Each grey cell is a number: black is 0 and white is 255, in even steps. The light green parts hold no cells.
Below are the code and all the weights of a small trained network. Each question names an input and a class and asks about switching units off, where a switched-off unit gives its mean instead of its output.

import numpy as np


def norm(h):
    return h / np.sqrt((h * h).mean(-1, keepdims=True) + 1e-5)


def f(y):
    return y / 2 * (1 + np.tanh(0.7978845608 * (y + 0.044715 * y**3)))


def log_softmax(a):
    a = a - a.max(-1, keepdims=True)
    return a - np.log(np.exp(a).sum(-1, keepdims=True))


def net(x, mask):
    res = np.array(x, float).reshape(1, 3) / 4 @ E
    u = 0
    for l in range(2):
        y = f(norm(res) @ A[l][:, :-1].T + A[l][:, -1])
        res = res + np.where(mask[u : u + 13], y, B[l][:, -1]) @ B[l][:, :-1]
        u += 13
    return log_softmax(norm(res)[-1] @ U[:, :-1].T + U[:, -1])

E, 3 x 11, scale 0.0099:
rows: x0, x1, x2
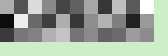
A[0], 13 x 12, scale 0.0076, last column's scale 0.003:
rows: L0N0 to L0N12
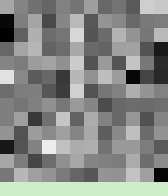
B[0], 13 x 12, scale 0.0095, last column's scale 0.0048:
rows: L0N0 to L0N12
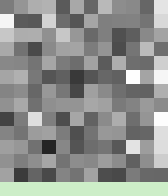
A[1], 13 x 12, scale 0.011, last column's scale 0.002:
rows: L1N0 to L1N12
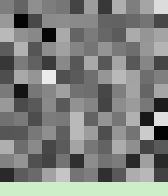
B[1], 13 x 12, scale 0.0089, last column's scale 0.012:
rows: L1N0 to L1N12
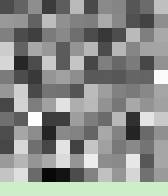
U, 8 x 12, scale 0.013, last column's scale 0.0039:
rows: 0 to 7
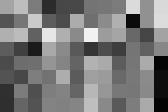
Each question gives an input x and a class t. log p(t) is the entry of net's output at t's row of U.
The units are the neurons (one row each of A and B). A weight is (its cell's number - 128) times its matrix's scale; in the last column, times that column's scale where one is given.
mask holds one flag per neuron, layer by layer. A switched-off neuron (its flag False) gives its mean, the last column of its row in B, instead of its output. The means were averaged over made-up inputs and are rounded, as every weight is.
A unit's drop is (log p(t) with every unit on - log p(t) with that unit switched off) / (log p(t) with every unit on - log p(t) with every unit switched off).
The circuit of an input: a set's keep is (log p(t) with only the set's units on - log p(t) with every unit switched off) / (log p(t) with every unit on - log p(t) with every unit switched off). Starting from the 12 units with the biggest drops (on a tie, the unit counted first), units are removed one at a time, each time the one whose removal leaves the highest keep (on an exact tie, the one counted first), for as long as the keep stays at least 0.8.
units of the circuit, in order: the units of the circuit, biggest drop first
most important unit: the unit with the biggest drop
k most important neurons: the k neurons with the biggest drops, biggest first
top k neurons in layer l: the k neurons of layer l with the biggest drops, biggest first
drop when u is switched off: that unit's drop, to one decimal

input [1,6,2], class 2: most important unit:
L1N11
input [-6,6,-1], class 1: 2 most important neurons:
(L0N8, L1N8)
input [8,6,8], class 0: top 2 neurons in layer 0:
(L0N8, L0N10)
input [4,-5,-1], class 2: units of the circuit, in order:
(L1N8, L1N7)
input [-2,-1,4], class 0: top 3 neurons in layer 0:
(L0N10, L0N0, L0N6)
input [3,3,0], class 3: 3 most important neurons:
(L1N5, L0N0, L1N8)
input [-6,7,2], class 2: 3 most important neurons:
(L0N1, L0N0, L1N0)
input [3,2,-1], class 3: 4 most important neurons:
(L1N5, L0N0, L1N8, L0N8)
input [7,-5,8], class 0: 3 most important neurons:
(L0N10, L1N12, L0N8)
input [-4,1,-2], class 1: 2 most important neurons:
(L1N8, L0N9)
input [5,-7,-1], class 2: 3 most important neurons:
(L1N8, L0N8, L1N7)
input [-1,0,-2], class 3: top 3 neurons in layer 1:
(L1N2, L1N12, L1N8)
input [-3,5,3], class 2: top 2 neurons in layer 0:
(L0N0, L0N5)
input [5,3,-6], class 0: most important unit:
L0N5
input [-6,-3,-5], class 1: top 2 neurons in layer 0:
(L0N10, L0N11)
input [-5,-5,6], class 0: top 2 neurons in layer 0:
(L0N10, L0N0)
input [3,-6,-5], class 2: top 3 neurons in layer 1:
(L1N7, L1N8, L1N12)
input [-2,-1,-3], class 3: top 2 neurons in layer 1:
(L1N2, L1N12)
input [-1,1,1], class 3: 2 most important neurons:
(L1N8, L0N1)
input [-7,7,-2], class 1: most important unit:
L0N8
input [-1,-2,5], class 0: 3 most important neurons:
(L0N10, L1N12, L1N5)
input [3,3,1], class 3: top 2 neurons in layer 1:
(L1N5, L1N8)
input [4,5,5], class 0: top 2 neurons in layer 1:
(L1N12, L1N0)
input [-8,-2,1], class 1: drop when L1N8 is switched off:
0.4
